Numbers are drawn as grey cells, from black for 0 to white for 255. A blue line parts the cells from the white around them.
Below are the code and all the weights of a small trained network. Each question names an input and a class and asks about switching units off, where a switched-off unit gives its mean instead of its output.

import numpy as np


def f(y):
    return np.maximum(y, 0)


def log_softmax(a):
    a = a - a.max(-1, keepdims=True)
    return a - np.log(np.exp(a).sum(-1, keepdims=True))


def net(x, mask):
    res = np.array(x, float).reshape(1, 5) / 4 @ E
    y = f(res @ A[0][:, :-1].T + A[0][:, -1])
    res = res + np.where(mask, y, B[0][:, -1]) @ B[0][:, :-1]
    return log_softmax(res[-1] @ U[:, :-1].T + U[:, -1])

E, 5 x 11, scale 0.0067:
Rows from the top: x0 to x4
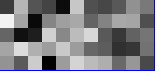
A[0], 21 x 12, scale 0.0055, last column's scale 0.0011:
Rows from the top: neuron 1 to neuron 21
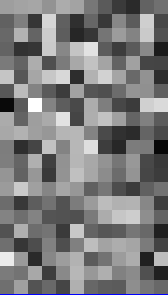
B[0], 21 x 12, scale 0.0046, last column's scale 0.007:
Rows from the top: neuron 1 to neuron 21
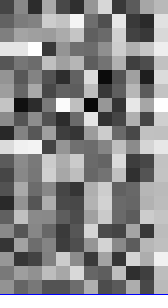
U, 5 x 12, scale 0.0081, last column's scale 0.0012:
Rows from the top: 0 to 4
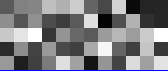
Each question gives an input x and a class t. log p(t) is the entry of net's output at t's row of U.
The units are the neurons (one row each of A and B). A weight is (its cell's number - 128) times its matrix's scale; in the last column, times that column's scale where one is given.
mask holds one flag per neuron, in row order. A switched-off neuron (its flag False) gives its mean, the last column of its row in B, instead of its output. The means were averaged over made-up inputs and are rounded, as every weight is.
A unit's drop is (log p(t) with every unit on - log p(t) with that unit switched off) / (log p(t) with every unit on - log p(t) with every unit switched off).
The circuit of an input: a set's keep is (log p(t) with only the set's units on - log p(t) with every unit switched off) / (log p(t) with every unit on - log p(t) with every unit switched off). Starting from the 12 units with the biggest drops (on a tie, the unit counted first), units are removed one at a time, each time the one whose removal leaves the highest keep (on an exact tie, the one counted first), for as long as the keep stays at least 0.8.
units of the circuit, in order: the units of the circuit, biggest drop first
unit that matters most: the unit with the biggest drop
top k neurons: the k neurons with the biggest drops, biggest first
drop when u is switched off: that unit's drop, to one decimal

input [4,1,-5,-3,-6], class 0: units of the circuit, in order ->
neuron 3; neuron 2
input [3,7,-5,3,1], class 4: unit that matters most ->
neuron 19
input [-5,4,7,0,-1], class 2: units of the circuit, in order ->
neuron 4; neuron 11
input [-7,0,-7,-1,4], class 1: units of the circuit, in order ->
neuron 6; neuron 9
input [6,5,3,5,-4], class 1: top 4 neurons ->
neuron 17; neuron 8; neuron 21; neuron 7
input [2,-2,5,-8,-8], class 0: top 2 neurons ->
neuron 2; neuron 3
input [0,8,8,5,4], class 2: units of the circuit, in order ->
neuron 11; neuron 4
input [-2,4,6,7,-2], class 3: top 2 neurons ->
neuron 10; neuron 1
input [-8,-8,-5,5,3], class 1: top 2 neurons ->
neuron 6; neuron 9
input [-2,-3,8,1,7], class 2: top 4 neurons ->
neuron 4; neuron 11; neuron 2; neuron 3
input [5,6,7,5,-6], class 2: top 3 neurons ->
neuron 4; neuron 11; neuron 8
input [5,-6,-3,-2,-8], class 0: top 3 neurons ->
neuron 2; neuron 3; neuron 19
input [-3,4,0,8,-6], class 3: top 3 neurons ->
neuron 10; neuron 1; neuron 14
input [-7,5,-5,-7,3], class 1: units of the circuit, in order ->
neuron 6
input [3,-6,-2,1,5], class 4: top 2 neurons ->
neuron 8; neuron 2
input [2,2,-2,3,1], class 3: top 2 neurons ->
neuron 8; neuron 4
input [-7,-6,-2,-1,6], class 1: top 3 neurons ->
neuron 6; neuron 9; neuron 2
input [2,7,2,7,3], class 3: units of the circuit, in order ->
neuron 10; neuron 1
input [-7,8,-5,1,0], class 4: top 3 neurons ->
neuron 19; neuron 17; neuron 7
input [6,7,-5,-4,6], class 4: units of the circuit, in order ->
neuron 19
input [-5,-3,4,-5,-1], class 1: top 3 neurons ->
neuron 6; neuron 9; neuron 10
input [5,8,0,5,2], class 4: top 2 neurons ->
neuron 19; neuron 6
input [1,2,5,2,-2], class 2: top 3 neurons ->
neuron 4; neuron 11; neuron 8
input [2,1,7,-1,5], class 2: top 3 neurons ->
neuron 4; neuron 11; neuron 2
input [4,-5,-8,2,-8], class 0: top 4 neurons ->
neuron 3; neuron 2; neuron 4; neuron 11
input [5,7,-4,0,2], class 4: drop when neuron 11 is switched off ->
0.2
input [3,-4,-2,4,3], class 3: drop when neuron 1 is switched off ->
0.3
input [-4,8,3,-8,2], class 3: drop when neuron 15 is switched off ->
0.4
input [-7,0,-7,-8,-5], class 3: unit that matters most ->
neuron 16
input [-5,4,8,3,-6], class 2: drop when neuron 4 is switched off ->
0.6
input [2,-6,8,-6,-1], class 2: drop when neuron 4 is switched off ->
0.5
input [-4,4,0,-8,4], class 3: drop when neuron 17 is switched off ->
0.0
